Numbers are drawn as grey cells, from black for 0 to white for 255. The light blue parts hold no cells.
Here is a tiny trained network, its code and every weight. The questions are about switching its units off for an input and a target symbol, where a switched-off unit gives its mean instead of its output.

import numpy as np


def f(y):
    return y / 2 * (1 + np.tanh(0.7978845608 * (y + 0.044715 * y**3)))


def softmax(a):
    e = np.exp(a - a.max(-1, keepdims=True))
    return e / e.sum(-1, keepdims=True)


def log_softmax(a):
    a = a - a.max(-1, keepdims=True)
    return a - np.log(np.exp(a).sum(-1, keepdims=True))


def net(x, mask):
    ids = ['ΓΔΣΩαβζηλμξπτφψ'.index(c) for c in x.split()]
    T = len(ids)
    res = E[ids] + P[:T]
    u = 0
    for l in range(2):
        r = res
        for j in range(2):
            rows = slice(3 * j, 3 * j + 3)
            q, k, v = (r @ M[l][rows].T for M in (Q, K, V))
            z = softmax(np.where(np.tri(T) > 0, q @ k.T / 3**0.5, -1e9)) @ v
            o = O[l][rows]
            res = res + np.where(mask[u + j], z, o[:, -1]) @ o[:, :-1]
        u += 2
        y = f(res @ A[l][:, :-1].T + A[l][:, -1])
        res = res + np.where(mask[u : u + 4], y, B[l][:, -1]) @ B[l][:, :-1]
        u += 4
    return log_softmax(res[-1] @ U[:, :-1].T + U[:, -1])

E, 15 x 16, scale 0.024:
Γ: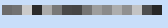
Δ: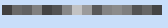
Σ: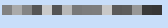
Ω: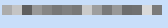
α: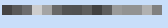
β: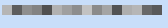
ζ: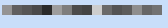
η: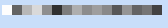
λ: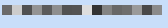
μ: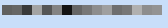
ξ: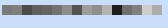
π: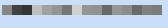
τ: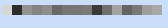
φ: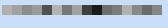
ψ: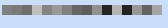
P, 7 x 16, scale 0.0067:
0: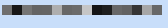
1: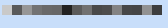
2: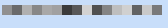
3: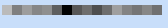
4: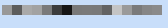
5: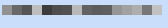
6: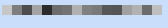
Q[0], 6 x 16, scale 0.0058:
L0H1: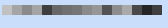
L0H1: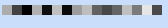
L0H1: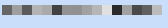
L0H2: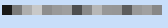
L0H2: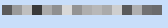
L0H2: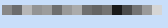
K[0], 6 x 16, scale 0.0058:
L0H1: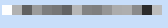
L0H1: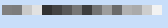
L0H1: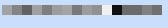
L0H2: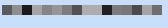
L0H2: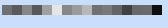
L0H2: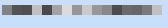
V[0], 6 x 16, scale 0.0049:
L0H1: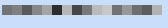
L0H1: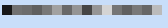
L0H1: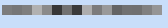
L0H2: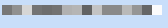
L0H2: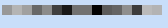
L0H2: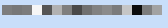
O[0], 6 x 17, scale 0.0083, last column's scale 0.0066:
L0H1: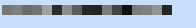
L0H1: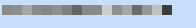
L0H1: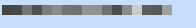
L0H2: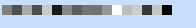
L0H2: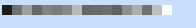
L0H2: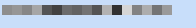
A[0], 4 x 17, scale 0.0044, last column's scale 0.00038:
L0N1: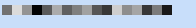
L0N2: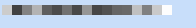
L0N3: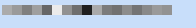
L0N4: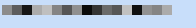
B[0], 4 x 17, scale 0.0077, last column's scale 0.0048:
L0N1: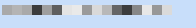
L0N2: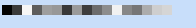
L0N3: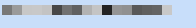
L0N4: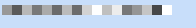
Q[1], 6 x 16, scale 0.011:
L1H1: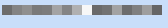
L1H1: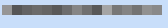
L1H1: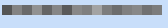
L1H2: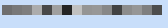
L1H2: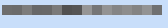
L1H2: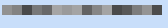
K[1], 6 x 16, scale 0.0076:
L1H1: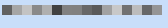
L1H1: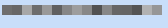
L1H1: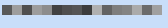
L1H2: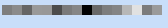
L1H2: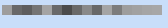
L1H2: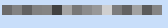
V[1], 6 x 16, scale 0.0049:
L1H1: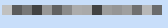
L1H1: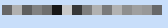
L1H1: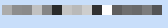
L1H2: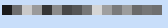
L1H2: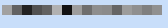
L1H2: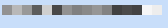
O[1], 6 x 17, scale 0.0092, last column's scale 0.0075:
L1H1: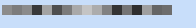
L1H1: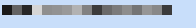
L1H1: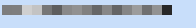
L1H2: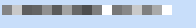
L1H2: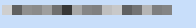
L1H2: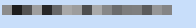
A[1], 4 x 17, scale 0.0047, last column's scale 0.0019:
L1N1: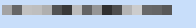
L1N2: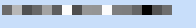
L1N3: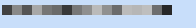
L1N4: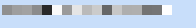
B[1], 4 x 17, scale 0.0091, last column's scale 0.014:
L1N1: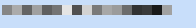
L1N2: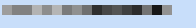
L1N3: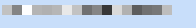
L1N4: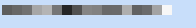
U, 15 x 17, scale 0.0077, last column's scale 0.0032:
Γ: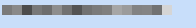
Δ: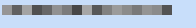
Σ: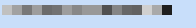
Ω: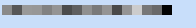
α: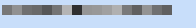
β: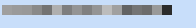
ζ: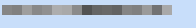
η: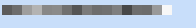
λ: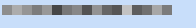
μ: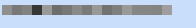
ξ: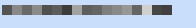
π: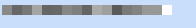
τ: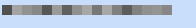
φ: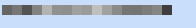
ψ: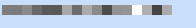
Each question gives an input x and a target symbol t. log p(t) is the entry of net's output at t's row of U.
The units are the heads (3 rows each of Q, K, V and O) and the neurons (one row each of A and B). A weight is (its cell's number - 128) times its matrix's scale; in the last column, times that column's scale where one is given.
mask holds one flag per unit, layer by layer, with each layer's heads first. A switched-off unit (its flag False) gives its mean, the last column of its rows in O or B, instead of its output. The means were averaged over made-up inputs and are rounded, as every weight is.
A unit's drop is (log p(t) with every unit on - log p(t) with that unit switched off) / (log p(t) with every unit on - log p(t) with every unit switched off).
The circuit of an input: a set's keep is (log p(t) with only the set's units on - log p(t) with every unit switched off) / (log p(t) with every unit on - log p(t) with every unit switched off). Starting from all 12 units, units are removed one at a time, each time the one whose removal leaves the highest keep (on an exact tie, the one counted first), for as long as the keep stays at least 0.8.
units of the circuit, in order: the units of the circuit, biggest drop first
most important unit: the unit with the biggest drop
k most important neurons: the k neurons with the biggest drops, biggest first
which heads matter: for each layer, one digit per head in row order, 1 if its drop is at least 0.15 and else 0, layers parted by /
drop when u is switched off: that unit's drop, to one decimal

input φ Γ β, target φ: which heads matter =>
11 / 10
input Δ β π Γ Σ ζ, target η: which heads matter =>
10 / 01
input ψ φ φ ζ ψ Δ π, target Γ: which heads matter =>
10 / 10
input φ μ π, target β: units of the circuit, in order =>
[L0H1 L1H2 L1N3]
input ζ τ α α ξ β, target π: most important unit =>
L0N4
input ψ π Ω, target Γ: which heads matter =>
00 / 10
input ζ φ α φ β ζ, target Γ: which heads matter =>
00 / 10
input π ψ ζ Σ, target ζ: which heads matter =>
00 / 00
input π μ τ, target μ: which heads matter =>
00 / 10
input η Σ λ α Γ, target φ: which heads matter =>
01 / 10
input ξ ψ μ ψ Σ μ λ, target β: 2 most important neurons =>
[L0N2 L1N4]
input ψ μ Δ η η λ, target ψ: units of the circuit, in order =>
[L0H1 L1N4]
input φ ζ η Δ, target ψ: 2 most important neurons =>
[L1N4 L0N2]
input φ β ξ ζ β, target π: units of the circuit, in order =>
[L0H1 L1H2]
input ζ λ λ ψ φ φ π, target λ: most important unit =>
L0H2
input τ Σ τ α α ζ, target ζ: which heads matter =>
01 / 01
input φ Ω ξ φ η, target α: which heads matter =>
00 / 00
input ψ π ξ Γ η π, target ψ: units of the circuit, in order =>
[L0H1 L0H2 L0N4 L1H2]
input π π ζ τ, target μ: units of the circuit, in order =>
[L1H1 L0N2 L0H2]
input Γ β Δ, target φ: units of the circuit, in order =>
[L0H2]
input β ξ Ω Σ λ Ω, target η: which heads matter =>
10 / 11
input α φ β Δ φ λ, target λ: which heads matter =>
11 / 00
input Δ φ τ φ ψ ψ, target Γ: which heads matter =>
00 / 10
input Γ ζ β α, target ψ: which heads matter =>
00 / 00
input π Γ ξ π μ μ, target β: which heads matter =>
00 / 01
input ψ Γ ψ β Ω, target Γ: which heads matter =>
01 / 10
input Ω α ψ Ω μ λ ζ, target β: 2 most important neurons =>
[L1N3 L1N4]
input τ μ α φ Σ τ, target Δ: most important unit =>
L0N2
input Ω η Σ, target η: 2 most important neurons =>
[L1N3 L1N2]
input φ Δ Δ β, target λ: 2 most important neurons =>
[L1N4 L0N4]
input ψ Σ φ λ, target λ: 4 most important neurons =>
[L0N1 L1N4 L0N4 L1N1]
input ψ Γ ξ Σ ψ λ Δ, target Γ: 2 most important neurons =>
[L0N2 L0N3]
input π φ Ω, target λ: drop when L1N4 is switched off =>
0.3
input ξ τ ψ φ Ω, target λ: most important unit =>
L0H2
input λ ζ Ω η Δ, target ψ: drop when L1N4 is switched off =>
0.3
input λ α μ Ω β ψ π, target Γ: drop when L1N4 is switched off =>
0.1
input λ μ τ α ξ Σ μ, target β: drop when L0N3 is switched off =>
0.0
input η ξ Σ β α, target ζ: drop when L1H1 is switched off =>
0.2
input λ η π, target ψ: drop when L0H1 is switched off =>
0.6
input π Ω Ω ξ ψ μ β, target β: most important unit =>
L1H2
